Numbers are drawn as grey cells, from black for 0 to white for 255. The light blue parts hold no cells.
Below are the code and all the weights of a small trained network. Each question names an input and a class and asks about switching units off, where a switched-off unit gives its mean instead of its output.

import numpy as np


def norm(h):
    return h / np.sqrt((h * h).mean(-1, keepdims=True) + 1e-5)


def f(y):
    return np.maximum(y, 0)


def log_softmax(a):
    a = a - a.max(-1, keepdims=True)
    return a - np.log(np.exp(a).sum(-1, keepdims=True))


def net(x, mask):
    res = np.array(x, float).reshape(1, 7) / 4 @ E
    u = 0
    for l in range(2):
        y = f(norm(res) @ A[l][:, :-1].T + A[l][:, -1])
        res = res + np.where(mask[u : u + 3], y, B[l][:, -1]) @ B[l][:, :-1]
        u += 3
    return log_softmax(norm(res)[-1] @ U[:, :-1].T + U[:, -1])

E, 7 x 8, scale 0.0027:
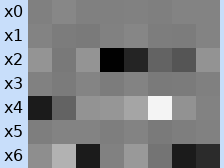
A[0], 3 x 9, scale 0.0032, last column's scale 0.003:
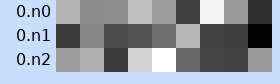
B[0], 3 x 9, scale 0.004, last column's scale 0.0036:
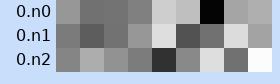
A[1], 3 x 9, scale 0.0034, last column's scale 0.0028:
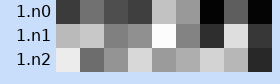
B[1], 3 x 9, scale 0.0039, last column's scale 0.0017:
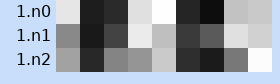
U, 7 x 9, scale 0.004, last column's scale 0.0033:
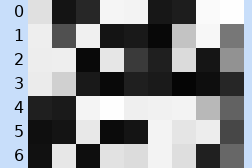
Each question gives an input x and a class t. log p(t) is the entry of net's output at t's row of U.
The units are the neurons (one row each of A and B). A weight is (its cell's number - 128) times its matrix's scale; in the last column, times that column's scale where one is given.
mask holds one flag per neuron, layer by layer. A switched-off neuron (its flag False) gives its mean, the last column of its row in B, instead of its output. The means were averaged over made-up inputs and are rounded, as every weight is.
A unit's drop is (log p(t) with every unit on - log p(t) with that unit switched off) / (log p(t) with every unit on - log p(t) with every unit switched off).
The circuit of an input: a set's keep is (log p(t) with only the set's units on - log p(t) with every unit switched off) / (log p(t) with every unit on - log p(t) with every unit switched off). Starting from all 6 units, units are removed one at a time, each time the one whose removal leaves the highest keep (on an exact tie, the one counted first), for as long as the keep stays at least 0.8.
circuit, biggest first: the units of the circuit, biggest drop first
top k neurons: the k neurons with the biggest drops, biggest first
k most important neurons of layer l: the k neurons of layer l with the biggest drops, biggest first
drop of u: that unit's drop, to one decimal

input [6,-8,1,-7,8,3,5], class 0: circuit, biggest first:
(1.n0)
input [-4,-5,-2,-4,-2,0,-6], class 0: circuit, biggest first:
(0.n0 1.n2)
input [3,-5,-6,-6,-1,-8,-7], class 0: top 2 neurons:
(1.n2 0.n0)
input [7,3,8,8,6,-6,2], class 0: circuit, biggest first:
(1.n0 0.n2)
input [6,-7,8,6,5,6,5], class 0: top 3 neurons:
(1.n0 0.n1 0.n2)
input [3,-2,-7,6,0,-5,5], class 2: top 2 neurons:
(0.n2 0.n0)
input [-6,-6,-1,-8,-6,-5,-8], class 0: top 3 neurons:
(0.n0 0.n2 1.n2)
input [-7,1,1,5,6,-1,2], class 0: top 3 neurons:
(1.n0 0.n2 0.n1)
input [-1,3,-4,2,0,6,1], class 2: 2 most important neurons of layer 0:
(0.n2 0.n1)
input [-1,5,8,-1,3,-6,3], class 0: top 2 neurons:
(1.n0 0.n2)
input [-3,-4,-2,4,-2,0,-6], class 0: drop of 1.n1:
0.1
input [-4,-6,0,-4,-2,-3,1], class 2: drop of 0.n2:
0.0
